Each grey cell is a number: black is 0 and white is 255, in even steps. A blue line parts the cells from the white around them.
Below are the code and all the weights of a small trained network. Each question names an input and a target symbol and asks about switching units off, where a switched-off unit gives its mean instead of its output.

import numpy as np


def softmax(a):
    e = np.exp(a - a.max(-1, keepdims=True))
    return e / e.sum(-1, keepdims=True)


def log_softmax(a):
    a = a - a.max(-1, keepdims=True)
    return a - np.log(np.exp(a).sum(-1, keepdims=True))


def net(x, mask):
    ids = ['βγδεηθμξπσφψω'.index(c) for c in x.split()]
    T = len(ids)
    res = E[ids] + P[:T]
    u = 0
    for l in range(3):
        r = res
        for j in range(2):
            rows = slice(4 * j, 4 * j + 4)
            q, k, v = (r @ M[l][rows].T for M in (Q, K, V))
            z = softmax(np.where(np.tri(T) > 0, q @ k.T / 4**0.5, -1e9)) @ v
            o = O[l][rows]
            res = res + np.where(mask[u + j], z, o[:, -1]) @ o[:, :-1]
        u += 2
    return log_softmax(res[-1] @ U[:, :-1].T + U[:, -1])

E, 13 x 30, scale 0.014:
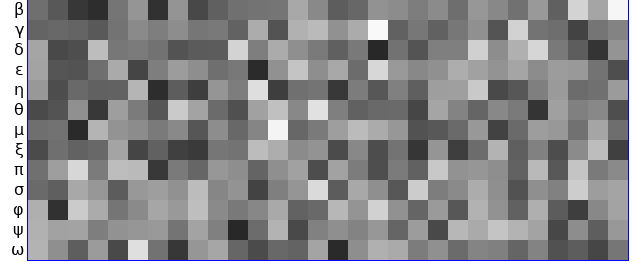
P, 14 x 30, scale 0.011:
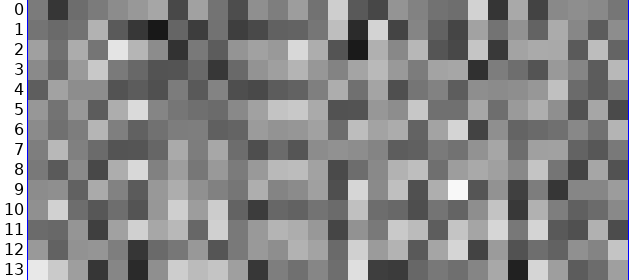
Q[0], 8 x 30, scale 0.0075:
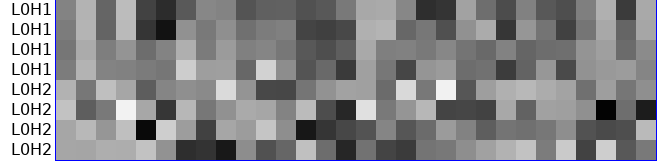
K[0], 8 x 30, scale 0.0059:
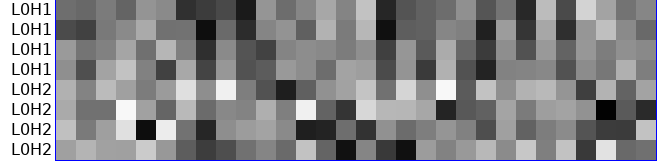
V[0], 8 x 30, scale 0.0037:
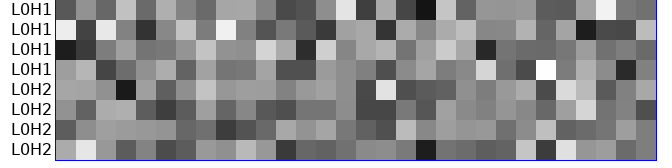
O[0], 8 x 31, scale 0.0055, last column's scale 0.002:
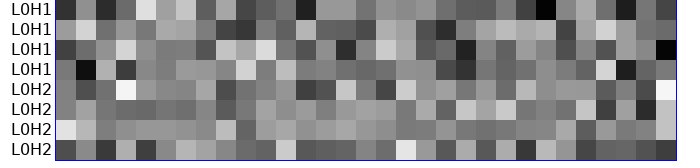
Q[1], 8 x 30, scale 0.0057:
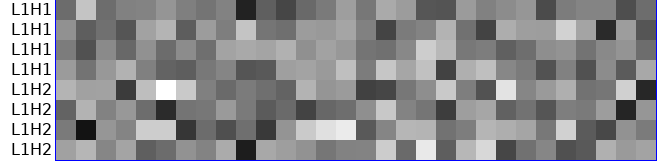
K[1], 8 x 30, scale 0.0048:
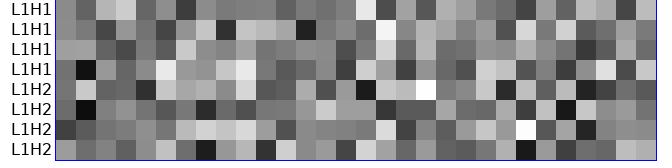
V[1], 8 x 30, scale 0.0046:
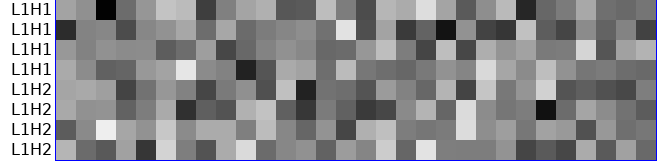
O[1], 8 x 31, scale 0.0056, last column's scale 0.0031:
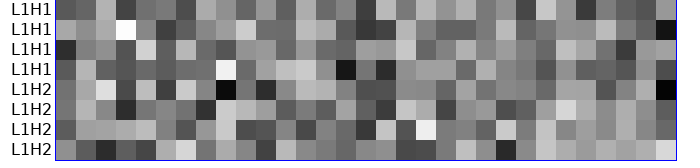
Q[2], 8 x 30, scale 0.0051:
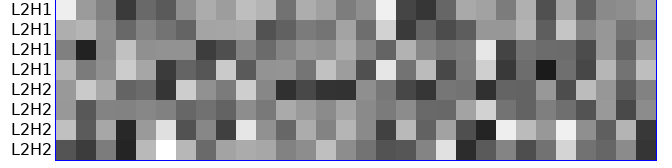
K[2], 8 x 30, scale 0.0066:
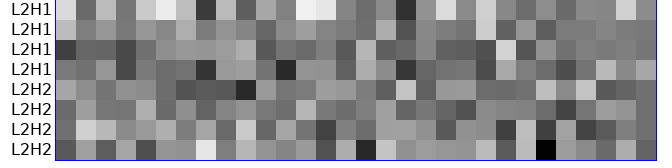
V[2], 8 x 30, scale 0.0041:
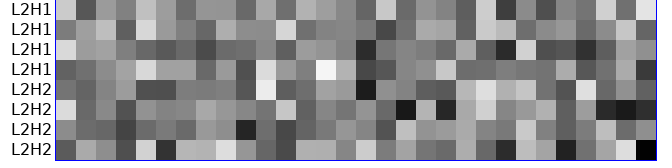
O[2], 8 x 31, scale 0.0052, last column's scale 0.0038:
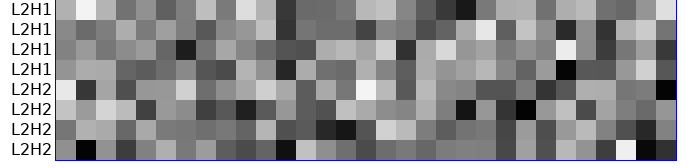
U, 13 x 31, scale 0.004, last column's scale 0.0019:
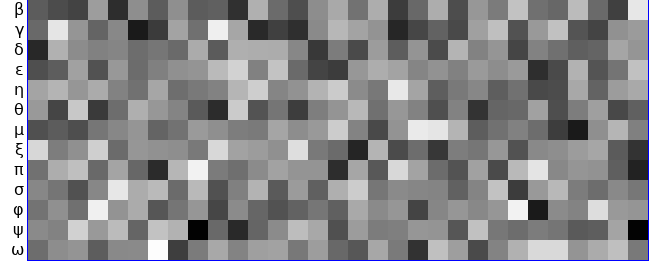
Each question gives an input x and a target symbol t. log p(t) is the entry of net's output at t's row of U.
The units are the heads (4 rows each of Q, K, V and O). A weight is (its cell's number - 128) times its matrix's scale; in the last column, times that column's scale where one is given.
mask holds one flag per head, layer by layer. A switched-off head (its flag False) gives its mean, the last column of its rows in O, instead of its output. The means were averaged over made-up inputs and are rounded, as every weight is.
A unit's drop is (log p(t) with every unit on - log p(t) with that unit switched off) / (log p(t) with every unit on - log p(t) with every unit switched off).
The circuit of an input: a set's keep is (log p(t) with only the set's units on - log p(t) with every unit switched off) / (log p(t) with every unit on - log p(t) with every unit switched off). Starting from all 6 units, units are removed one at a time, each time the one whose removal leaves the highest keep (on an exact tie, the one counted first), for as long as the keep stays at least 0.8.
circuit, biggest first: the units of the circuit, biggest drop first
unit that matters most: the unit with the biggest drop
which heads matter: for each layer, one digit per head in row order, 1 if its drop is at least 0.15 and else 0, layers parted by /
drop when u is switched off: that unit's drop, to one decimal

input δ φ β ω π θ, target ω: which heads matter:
00 / 01 / 00
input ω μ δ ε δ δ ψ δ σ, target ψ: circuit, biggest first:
[L1H2 L0H1]
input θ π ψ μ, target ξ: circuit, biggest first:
[L1H1 L0H2]
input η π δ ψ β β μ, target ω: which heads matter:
01 / 01 / 00
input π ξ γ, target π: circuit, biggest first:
[L1H2 L2H1]
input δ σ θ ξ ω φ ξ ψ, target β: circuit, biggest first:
[L0H2 L2H1]
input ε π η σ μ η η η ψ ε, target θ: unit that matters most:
L2H2
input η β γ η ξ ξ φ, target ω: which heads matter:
01 / 01 / 00
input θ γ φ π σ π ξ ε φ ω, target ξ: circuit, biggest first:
[L1H1 L0H2]
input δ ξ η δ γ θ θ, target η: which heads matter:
00 / 00 / 01
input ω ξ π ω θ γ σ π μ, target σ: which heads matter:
10 / 00 / 01
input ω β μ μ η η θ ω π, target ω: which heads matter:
00 / 01 / 00
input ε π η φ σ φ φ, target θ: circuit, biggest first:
[L2H2 L1H1]
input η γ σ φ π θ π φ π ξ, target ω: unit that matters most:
L1H2
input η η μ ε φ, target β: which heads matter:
01 / 00 / 10
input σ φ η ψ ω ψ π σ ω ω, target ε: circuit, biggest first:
[L0H1 L1H1 L2H1]
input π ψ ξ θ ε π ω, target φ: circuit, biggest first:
[L1H2 L2H1]
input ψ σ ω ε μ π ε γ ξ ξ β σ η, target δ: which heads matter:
10 / 10 / 00
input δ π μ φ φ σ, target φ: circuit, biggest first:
[L0H1 L1H2]
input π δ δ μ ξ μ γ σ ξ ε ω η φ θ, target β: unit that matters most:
L0H2
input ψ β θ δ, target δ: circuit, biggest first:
[L1H1 L0H1]
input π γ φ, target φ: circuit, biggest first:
[L0H1 L1H2]
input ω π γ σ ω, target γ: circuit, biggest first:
[L0H2 L2H1]
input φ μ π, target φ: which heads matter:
10 / 01 / 00
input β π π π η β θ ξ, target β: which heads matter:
01 / 00 / 10
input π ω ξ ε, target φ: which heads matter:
01 / 01 / 10
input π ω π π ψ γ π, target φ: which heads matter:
00 / 01 / 10
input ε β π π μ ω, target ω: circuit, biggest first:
[L1H2]
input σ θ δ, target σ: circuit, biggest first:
[L0H1 L2H2]
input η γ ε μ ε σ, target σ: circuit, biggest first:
[L0H1 L2H2]
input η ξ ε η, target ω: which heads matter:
01 / 01 / 00
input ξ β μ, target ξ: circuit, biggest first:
[L1H1 L1H2]
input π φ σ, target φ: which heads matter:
10 / 00 / 00
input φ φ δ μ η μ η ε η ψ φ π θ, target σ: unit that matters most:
L0H1
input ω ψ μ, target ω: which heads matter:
10 / 01 / 00
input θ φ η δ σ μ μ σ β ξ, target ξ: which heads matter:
01 / 10 / 00
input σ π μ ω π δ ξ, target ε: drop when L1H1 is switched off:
0.4
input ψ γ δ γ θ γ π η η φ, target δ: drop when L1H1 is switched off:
0.9
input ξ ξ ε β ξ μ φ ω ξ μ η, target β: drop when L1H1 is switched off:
0.0
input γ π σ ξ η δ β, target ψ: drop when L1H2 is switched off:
0.8
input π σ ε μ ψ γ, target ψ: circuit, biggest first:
[L1H2]
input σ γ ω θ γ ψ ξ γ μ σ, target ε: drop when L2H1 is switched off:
0.1
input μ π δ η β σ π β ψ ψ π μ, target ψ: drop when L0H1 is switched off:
0.3
